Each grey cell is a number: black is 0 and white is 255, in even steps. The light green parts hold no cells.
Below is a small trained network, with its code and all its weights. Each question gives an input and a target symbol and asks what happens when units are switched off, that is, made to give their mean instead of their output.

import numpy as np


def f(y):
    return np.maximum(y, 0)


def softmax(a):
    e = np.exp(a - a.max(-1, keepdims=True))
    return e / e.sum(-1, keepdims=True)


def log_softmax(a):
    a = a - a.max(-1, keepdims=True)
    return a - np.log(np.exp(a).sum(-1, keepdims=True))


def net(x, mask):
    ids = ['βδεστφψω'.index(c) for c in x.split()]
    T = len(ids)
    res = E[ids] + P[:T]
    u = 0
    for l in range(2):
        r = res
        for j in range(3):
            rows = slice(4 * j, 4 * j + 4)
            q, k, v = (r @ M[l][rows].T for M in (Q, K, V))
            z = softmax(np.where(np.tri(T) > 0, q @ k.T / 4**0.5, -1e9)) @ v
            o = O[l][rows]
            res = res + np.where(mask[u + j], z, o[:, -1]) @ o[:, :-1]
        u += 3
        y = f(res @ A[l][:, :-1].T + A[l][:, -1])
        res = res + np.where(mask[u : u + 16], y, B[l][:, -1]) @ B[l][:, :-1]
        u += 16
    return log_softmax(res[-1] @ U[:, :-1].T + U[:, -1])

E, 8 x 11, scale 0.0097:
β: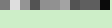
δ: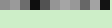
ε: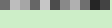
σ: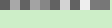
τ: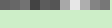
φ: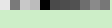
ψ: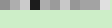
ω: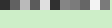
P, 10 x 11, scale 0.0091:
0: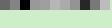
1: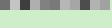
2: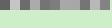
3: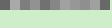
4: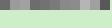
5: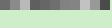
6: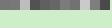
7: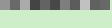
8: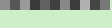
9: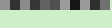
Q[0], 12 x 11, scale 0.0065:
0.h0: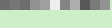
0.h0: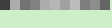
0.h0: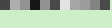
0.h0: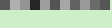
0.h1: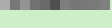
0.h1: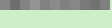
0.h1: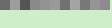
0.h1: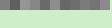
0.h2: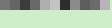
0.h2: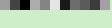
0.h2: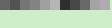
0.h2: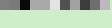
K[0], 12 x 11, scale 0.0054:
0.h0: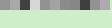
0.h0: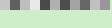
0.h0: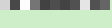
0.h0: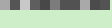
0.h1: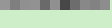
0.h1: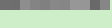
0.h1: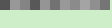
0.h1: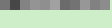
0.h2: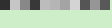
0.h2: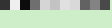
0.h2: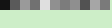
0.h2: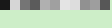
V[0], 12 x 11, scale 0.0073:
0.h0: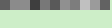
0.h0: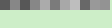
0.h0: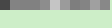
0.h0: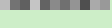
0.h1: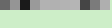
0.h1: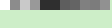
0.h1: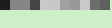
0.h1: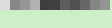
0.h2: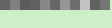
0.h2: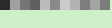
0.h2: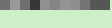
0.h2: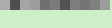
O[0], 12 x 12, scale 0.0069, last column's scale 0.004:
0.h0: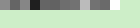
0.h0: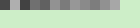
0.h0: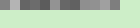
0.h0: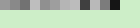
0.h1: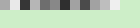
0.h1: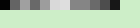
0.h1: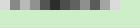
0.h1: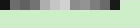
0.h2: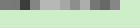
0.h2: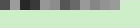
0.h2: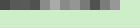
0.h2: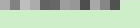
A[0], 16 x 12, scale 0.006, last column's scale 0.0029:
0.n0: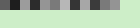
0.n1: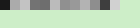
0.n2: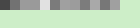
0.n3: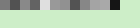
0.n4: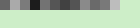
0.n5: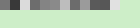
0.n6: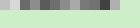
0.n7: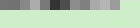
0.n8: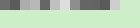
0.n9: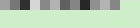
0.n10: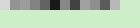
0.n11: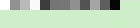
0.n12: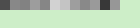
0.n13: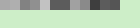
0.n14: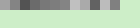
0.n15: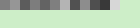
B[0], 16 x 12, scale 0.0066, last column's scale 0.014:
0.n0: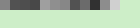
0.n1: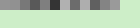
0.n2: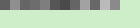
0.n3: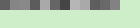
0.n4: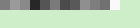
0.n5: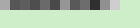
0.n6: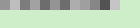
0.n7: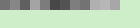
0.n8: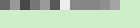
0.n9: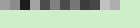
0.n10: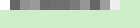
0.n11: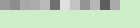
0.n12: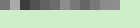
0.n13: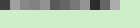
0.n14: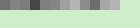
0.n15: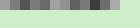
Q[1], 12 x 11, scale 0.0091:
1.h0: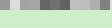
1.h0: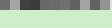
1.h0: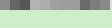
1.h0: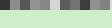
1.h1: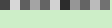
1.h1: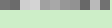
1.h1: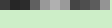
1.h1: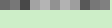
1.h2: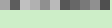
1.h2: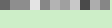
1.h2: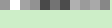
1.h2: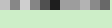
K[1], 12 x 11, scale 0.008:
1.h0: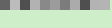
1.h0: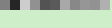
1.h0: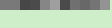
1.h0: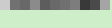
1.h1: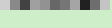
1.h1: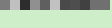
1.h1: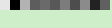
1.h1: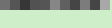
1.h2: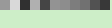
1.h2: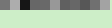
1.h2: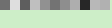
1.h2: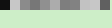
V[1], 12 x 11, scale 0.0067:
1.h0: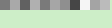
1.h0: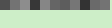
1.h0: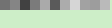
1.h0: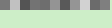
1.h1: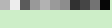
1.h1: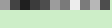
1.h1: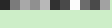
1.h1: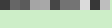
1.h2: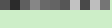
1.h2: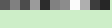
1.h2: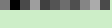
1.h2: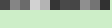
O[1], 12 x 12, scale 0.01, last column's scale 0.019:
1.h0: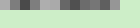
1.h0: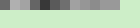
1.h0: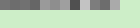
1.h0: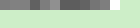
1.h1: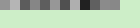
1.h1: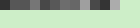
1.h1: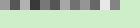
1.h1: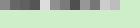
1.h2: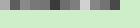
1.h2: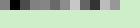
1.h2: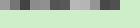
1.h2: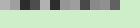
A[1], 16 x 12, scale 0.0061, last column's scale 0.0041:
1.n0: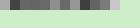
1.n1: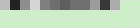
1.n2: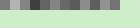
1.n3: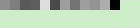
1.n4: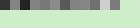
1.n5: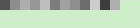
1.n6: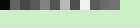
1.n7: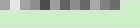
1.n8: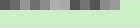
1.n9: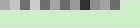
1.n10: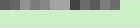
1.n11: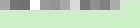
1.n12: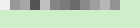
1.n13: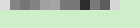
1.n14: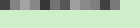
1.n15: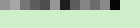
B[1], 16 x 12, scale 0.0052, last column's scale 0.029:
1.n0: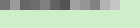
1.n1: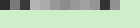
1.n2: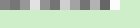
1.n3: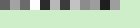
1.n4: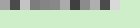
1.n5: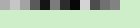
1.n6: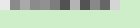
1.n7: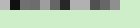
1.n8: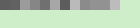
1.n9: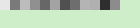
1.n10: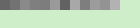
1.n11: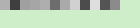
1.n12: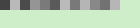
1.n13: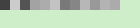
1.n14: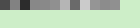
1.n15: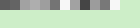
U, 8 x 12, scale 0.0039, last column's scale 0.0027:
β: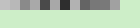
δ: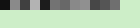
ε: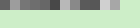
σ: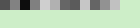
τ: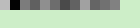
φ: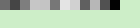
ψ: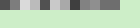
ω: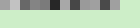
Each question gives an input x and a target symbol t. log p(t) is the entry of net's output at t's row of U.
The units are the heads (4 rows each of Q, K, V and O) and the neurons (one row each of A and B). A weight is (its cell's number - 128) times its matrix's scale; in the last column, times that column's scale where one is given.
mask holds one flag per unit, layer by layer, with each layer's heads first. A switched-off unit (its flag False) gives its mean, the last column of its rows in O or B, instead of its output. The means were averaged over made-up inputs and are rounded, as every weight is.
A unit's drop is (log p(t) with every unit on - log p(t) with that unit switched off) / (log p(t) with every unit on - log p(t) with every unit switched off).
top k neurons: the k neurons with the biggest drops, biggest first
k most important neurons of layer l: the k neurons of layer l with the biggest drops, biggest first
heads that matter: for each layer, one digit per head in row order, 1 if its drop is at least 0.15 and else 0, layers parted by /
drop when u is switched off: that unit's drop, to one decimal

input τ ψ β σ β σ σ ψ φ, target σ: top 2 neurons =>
[0.n5, 1.n13]
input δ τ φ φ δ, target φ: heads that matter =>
111 / 101
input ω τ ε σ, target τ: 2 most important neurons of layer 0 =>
[0.n0, 0.n5]
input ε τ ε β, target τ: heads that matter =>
100 / 011
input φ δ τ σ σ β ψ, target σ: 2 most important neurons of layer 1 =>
[1.n13, 1.n15]
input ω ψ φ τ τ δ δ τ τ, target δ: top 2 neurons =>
[0.n0, 0.n7]
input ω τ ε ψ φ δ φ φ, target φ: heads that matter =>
011 / 110
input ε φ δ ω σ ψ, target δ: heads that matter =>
111 / 010
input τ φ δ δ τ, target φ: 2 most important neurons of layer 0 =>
[0.n4, 0.n11]
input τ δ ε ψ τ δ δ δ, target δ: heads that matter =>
111 / 110
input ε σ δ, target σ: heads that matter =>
000 / 100
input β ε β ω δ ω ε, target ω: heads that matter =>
000 / 001
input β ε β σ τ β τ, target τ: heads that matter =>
000 / 010
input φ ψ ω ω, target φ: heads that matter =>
111 / 101
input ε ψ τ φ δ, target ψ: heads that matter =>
101 / 001
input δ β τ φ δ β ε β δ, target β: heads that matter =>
011 / 010
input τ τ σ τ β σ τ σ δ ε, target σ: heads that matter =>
011 / 011
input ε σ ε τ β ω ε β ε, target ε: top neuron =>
[0.n7]
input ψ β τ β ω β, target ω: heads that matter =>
001 / 001
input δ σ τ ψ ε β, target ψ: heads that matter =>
001 / 001
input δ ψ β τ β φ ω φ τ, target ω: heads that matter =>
011 / 001
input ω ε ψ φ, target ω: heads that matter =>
101 / 001
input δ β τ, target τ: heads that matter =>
001 / 011
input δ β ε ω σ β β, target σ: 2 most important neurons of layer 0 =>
[0.n0, 0.n7]
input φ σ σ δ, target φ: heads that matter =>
101 / 101
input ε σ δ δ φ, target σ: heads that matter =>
111 / 100
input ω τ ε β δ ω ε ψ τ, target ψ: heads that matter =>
111 / 001
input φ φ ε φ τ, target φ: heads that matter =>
101 / 100
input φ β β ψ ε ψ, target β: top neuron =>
[0.n11]
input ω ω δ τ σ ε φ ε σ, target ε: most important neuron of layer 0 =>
[0.n4]
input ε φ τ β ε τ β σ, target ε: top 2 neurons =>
[0.n11, 0.n10]
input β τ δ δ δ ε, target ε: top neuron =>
[0.n13]
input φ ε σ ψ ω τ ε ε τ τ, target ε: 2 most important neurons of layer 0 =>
[0.n11, 0.n0]
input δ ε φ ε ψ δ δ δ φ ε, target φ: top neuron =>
[0.n4]
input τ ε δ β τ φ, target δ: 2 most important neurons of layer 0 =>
[0.n9, 0.n5]
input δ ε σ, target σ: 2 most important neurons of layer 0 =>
[0.n13, 0.n9]
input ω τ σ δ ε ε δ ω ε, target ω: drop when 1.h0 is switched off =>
0.1
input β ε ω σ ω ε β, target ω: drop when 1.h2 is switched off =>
0.9
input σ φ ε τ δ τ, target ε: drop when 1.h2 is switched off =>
0.2
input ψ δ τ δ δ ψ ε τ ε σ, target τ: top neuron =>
[0.n15]
